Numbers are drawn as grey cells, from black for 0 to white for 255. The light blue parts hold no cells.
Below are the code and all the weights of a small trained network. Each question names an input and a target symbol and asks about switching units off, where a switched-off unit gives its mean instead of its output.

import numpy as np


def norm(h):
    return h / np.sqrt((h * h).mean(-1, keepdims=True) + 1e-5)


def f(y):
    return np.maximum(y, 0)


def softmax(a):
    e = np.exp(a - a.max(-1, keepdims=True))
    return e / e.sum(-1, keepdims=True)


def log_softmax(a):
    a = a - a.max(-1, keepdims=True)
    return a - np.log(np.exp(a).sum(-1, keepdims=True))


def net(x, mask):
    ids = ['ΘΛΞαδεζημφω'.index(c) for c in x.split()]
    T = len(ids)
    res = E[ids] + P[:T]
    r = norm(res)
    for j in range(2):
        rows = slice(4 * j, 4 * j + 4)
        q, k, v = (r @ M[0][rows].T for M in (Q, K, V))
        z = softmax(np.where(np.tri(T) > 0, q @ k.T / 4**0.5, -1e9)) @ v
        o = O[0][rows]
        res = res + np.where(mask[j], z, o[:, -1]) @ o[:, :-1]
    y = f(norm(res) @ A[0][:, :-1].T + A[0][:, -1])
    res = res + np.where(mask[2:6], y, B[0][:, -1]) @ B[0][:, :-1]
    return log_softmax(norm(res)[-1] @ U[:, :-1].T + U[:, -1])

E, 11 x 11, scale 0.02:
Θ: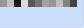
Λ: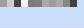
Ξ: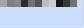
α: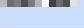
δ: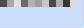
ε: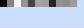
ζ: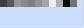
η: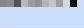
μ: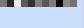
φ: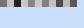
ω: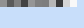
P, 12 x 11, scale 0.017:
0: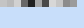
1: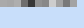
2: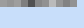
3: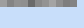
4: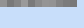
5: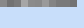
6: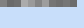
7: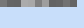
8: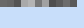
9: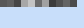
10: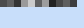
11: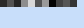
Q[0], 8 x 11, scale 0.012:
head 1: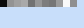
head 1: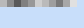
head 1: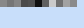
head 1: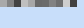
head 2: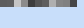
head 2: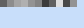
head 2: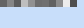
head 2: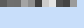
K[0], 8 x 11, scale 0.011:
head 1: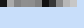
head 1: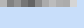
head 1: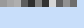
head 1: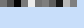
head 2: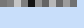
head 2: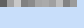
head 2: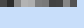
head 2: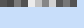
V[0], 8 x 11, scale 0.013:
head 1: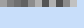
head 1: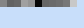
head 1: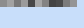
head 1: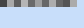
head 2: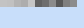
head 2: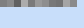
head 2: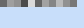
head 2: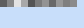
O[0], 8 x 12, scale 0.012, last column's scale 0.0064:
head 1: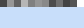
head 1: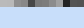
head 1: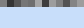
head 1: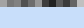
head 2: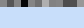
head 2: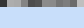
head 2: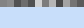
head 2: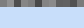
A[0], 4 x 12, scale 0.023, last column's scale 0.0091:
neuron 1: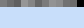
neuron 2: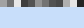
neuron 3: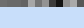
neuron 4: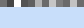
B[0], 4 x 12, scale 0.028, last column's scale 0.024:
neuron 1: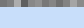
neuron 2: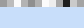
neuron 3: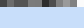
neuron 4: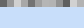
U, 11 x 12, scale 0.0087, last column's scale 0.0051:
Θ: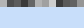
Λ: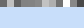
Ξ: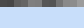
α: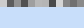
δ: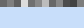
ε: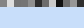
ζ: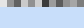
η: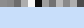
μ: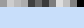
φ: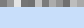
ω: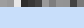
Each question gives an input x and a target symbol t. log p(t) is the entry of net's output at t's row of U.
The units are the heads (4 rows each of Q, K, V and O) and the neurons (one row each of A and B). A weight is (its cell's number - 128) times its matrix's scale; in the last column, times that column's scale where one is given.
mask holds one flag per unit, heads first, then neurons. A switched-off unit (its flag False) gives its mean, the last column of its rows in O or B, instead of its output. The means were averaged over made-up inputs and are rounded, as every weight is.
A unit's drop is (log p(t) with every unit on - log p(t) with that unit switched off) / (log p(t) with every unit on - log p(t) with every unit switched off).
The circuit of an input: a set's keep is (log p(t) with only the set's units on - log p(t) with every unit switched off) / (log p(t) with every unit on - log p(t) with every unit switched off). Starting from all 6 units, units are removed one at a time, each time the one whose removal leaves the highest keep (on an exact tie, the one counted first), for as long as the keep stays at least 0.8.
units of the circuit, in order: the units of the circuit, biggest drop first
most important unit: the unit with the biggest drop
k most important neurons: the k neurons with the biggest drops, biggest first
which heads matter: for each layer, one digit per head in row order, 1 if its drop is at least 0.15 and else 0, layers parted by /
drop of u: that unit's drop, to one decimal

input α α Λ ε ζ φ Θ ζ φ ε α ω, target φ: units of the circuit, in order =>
(head 2; neuron 2)
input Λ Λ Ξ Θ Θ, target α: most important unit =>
neuron 3
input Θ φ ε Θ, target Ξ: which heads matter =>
10
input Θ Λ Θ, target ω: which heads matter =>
11
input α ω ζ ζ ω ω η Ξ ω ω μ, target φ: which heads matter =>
10
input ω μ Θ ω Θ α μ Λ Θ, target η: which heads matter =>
01
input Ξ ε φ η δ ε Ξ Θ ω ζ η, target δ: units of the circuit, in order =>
(neuron 3; head 1; neuron 2)
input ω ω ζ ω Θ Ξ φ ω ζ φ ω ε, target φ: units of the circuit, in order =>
(head 1; neuron 2)
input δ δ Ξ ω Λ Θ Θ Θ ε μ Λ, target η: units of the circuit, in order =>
(neuron 3; head 2; neuron 2; head 1)
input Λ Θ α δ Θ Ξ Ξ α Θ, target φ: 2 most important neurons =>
(neuron 1; neuron 3)
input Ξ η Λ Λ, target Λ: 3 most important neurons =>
(neuron 3; neuron 2; neuron 4)
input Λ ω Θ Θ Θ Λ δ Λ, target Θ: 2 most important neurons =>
(neuron 3; neuron 4)
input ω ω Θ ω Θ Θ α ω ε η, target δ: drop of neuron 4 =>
0.2
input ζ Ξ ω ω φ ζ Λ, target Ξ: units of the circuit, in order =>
(neuron 2)
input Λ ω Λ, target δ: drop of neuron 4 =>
0.1
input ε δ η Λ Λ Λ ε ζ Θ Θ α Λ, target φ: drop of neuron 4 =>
-0.1
